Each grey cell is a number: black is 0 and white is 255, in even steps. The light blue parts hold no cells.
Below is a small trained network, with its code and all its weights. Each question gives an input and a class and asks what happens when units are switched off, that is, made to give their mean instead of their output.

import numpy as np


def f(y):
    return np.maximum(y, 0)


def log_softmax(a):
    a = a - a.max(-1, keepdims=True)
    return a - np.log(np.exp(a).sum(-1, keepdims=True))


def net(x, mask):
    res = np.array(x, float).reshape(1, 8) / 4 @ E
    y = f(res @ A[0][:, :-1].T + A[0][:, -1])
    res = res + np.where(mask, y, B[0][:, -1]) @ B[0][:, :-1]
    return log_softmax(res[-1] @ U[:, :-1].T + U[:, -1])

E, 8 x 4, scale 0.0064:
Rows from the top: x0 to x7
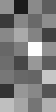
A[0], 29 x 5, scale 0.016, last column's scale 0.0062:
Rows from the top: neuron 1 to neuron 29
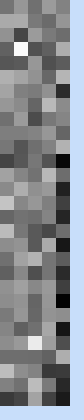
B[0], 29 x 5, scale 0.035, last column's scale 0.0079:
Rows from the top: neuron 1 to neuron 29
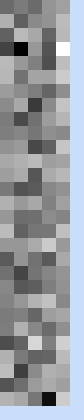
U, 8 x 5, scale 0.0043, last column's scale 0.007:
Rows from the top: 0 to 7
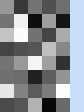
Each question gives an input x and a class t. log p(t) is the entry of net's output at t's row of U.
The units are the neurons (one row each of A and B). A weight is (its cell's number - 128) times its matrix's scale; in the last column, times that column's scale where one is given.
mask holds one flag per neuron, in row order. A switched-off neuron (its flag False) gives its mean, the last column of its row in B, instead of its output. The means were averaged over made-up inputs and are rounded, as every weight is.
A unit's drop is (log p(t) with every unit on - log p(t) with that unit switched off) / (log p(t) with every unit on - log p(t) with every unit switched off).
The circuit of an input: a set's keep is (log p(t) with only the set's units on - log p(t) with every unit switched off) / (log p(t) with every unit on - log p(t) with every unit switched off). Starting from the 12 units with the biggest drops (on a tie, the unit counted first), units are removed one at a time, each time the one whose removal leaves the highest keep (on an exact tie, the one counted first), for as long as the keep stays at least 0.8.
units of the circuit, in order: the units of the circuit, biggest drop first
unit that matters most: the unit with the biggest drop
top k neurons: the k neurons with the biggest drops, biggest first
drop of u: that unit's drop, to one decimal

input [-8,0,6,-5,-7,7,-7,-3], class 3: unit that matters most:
neuron 4
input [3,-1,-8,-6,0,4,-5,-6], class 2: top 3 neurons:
[neuron 4; neuron 24; neuron 3]
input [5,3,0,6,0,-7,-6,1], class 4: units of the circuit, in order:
[neuron 4; neuron 25; neuron 28]
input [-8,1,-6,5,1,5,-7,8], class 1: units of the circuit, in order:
[neuron 8; neuron 13]
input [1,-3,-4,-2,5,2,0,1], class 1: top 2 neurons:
[neuron 4; neuron 29]
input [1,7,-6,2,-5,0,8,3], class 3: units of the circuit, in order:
[neuron 29; neuron 5]
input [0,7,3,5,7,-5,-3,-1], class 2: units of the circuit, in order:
[neuron 4; neuron 29]
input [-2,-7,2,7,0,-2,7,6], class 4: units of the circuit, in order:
[neuron 6; neuron 25]
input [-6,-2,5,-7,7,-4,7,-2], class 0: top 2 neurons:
[neuron 4; neuron 27]
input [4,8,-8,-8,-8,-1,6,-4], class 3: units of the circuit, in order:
[neuron 29; neuron 9]
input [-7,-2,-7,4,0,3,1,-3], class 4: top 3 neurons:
[neuron 25; neuron 4; neuron 11]
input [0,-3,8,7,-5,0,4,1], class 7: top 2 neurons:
[neuron 4; neuron 19]
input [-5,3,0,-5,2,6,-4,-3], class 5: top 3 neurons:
[neuron 25; neuron 8; neuron 6]
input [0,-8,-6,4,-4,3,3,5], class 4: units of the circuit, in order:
[neuron 25]
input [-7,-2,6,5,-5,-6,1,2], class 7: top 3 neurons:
[neuron 4; neuron 25; neuron 19]
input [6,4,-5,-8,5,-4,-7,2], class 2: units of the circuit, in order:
[neuron 4; neuron 3]
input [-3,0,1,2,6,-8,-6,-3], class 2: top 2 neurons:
[neuron 4; neuron 9]
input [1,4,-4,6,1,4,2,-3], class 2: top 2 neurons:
[neuron 4; neuron 29]
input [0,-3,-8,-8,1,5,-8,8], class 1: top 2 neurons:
[neuron 8; neuron 13]
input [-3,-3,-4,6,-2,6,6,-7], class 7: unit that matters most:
neuron 25
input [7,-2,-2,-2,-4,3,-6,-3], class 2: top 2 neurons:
[neuron 4; neuron 3]
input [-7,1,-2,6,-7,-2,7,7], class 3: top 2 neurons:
[neuron 29; neuron 14]
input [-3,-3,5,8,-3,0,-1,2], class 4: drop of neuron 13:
-0.1
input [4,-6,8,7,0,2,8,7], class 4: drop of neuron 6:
0.1
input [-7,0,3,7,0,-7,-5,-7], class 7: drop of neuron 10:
0.0
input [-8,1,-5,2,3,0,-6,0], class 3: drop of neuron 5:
0.2
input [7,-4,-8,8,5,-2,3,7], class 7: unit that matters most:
neuron 29
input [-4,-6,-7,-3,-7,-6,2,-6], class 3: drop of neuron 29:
0.6
